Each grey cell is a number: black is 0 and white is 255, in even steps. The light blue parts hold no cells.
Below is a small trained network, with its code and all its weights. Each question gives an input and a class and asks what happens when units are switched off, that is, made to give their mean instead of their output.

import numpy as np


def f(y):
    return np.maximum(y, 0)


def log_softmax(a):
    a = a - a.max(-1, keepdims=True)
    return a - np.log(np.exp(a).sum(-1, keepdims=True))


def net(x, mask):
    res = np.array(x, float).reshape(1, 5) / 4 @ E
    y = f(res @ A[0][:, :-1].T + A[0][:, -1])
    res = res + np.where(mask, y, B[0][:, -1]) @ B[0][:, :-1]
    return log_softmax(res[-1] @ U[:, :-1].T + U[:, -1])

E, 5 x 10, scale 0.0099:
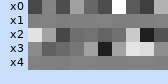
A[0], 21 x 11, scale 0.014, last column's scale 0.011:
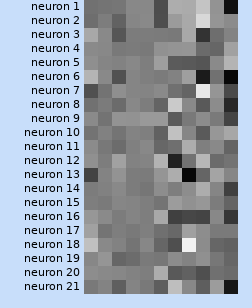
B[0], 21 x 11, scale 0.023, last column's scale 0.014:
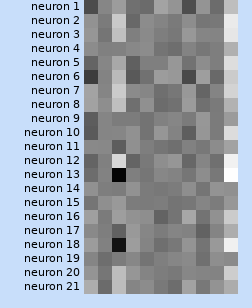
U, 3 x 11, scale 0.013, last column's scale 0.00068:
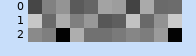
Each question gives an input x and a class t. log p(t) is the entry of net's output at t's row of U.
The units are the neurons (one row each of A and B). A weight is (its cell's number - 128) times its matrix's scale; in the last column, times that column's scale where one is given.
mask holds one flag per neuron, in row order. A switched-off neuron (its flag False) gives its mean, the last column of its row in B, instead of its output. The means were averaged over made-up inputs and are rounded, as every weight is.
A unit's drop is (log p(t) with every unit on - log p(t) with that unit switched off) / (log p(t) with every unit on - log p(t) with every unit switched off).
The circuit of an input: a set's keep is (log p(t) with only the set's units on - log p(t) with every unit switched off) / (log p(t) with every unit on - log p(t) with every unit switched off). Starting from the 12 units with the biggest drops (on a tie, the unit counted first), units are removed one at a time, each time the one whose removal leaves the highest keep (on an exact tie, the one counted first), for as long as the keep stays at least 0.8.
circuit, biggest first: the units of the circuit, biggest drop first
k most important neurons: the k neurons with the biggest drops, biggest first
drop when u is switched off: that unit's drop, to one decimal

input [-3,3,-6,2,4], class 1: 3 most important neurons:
[neuron 7; neuron 6; neuron 10]
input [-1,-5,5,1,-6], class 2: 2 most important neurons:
[neuron 18; neuron 2]
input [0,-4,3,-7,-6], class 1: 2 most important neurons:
[neuron 16; neuron 1]
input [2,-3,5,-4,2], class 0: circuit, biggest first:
[neuron 6]
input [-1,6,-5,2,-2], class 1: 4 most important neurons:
[neuron 7; neuron 6; neuron 10; neuron 5]
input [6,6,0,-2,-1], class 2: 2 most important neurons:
[neuron 13; neuron 12]
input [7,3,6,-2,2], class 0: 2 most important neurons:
[neuron 6; neuron 10]
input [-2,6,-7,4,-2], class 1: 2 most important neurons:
[neuron 7; neuron 6]
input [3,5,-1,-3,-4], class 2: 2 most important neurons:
[neuron 12; neuron 13]
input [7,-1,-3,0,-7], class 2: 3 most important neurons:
[neuron 13; neuron 12; neuron 6]
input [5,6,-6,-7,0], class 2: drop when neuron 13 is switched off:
0.6
